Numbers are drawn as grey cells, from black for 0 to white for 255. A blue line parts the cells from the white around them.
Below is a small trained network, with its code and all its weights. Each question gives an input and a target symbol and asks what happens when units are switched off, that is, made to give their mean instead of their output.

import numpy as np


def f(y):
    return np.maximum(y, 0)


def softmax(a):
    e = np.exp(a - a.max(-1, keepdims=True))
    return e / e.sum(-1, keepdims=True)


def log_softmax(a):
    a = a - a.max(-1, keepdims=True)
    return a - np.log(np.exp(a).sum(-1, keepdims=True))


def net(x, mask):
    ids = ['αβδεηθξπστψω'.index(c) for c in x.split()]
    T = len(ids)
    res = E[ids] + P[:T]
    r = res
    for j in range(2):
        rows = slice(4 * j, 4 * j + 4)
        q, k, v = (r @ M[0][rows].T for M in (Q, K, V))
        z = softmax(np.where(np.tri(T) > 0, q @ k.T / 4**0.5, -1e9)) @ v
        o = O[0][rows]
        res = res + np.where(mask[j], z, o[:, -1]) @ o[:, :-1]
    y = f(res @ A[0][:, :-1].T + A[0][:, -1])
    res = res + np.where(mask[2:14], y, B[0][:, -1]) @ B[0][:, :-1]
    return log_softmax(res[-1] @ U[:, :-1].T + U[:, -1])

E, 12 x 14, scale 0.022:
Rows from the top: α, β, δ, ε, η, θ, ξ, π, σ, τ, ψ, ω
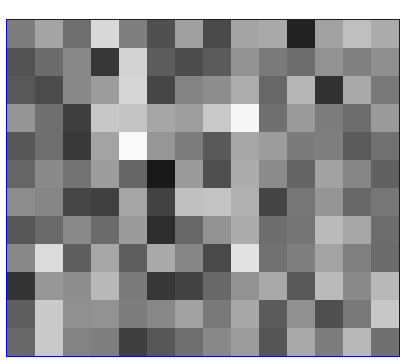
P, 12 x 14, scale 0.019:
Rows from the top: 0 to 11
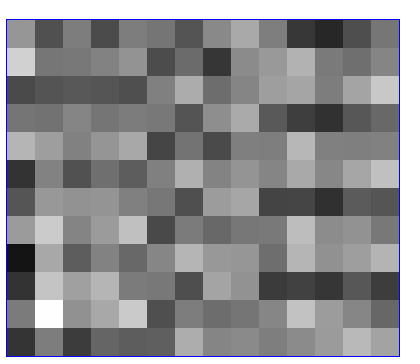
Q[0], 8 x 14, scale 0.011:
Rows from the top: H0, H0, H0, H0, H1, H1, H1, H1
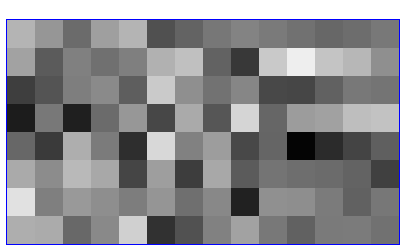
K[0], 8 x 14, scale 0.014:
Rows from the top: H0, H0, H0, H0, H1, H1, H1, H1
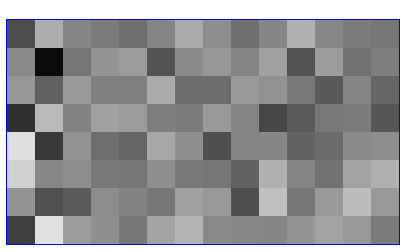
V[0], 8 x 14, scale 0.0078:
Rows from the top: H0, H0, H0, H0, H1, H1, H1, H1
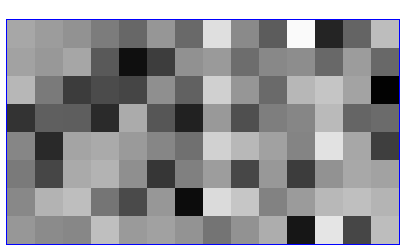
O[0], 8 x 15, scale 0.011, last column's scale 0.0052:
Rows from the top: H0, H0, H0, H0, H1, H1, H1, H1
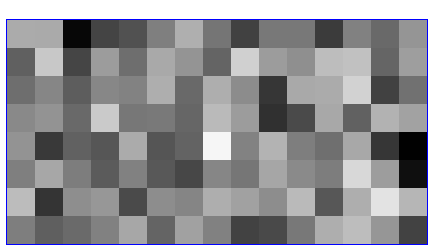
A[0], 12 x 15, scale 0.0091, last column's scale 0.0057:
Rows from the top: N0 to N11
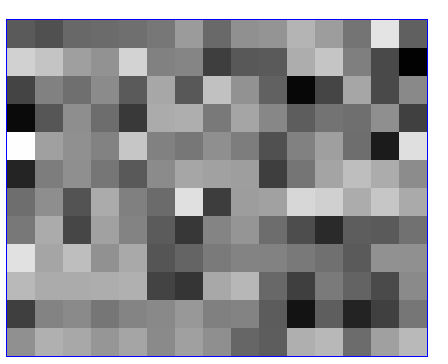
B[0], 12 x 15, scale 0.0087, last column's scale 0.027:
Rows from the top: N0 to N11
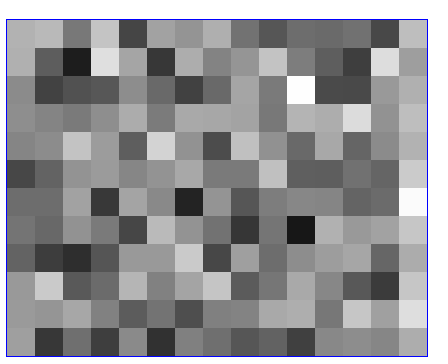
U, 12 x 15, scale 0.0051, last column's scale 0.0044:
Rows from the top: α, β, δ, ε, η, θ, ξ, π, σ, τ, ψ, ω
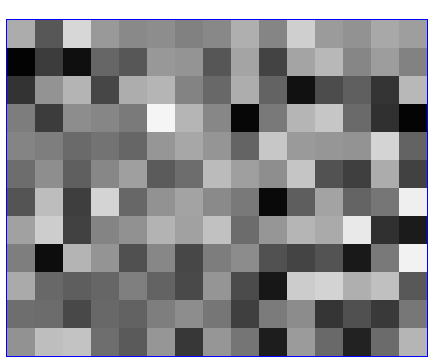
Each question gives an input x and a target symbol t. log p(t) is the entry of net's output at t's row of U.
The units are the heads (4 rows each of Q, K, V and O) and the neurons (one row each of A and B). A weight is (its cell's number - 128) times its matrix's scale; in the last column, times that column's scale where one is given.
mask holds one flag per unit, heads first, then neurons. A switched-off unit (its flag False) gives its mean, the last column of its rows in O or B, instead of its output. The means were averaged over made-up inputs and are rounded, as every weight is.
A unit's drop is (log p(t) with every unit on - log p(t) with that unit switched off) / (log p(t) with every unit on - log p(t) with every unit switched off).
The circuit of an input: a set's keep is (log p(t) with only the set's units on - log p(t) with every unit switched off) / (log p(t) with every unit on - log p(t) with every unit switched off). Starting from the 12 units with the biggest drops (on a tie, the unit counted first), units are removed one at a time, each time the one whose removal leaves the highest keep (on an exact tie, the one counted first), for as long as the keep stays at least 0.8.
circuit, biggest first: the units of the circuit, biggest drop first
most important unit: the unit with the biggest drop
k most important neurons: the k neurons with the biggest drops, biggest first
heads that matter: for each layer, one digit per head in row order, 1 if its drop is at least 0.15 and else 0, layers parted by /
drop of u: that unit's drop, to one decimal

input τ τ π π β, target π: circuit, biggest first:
(H1; N9; H0)
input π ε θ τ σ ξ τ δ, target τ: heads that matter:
01
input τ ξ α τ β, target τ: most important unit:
H1
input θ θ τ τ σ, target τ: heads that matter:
01
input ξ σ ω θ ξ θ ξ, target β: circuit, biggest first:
(H0; N2)
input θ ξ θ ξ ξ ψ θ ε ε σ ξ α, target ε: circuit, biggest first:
(H1; N6; H0)
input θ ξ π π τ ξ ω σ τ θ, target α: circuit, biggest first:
(H1; N10; N3)
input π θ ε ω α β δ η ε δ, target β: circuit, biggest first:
(H0; N2)
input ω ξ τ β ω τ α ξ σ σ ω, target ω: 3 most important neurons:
(N6; N8; N3)
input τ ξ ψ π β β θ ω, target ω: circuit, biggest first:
(H1; N6; N3)
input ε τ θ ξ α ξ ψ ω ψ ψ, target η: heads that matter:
10
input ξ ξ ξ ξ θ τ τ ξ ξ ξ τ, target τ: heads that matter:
01
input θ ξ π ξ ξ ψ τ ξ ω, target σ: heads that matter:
11
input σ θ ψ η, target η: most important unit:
H0
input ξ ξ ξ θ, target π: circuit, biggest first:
(N9; H1; N10)
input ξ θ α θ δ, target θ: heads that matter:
11
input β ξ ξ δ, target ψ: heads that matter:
11
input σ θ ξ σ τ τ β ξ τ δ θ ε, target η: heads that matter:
11
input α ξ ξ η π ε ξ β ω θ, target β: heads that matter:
10
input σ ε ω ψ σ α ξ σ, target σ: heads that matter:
01
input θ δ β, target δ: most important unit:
H1
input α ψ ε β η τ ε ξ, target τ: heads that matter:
01
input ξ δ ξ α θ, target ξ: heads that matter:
11
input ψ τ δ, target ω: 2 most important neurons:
(N0; N6)
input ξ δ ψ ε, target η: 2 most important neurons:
(N10; N3)
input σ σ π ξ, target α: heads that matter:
00
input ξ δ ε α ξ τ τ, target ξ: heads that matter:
11
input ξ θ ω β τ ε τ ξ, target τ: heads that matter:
01
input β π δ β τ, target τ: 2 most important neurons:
(N8; N5)
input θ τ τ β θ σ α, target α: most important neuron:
(N3)
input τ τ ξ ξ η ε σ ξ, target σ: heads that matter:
01
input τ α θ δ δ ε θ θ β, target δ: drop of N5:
0.1
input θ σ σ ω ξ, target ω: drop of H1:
1.3
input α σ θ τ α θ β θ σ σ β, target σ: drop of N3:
0.2
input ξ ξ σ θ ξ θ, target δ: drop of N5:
0.1
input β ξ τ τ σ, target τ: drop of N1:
0.0
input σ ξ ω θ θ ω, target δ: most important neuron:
(N5)
